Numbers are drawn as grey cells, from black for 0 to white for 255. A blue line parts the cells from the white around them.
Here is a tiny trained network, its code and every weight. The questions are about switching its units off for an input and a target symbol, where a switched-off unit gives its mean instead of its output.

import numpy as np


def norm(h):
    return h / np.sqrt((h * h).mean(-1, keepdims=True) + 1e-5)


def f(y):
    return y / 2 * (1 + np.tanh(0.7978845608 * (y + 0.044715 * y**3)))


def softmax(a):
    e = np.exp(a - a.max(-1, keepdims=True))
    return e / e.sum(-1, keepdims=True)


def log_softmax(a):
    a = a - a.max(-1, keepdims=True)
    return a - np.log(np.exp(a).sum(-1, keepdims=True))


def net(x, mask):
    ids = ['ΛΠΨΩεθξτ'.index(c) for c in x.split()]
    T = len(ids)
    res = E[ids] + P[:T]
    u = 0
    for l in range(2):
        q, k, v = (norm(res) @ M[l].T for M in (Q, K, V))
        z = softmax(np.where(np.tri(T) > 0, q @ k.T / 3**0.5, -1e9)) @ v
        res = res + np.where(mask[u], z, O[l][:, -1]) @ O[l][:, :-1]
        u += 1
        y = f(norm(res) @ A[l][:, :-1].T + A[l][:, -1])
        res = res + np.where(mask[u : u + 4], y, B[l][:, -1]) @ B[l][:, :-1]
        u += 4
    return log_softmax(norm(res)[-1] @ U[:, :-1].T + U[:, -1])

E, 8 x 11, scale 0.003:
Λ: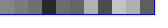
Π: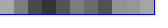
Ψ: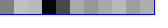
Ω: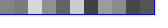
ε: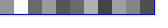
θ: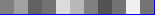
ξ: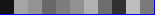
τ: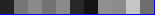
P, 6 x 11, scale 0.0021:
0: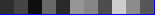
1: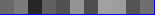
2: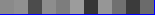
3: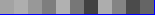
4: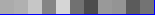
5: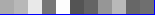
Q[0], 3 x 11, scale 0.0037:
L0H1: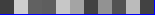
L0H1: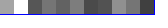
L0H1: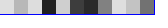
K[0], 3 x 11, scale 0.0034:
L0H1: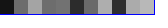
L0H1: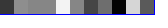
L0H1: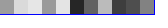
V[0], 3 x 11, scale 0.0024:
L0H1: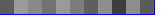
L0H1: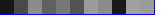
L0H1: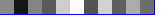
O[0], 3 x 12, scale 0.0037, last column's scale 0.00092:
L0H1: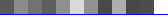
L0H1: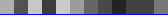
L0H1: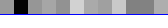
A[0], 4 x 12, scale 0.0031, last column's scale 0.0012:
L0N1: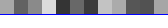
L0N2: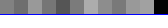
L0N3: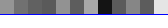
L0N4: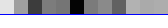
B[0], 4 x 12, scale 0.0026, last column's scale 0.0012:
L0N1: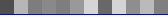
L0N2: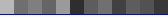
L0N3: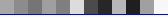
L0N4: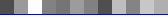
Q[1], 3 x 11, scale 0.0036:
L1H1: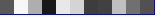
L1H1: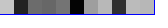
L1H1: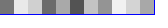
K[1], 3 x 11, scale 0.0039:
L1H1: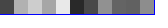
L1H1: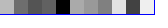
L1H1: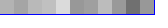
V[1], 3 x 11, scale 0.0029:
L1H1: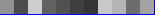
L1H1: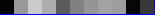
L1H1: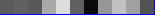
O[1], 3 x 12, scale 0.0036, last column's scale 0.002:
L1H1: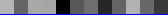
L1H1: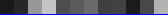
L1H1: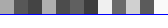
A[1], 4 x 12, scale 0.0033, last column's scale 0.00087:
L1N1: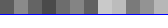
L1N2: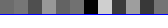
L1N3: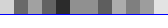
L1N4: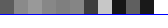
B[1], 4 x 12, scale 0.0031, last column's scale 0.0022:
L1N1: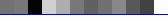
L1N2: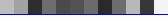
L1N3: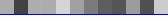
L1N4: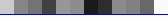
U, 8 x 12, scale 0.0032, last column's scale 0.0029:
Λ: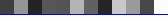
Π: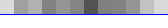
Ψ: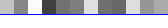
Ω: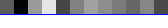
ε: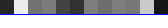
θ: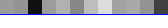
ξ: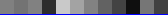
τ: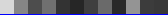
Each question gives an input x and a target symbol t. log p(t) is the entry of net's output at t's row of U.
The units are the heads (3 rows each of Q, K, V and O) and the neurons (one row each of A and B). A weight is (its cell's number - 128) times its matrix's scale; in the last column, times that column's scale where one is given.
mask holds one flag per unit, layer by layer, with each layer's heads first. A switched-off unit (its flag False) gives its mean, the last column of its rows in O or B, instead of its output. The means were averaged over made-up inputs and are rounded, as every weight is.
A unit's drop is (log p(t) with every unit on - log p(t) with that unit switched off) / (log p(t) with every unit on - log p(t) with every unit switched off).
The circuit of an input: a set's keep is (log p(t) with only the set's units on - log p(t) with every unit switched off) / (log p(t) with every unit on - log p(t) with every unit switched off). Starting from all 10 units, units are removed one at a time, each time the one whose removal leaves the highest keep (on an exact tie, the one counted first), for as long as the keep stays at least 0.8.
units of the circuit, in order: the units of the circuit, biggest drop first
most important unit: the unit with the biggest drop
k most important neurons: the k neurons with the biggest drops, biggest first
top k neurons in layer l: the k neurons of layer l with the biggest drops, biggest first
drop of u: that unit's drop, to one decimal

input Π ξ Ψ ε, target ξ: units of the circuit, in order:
(L1H1 L0H1)
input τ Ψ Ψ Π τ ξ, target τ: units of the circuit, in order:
(L1H1 L1N2)
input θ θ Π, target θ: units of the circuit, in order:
(L1H1 L1N4)
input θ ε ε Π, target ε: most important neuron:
(L0N4)
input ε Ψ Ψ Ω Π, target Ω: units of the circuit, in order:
(L1H1 L0H1 L1N4 L1N2)
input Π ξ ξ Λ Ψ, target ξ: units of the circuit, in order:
(L1H1 L0H1)
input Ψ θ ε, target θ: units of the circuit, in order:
(L1H1 L0H1 L1N4)
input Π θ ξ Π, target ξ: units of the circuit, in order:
(L0H1 L1H1)
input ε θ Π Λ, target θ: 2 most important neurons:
(L1N4 L1N2)
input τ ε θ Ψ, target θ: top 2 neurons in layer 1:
(L1N1 L1N4)
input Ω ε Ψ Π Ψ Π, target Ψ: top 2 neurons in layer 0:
(L0N4 L0N3)
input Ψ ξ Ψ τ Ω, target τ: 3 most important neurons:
(L1N2 L0N3 L0N4)
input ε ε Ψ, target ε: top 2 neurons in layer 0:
(L0N4 L0N3)
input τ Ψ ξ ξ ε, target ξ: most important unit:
L0H1
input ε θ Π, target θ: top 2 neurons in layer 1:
(L1N4 L1N2)
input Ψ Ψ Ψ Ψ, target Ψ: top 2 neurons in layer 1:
(L1N3 L1N4)
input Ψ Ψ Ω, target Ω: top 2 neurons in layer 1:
(L1N2 L1N4)
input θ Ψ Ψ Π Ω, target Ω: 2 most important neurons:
(L0N1 L0N3)
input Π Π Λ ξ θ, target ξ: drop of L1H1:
0.3
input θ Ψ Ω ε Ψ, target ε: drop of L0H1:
1.0
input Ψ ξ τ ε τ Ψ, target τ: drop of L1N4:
0.0
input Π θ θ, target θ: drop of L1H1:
0.5
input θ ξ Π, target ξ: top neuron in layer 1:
(L1N2)
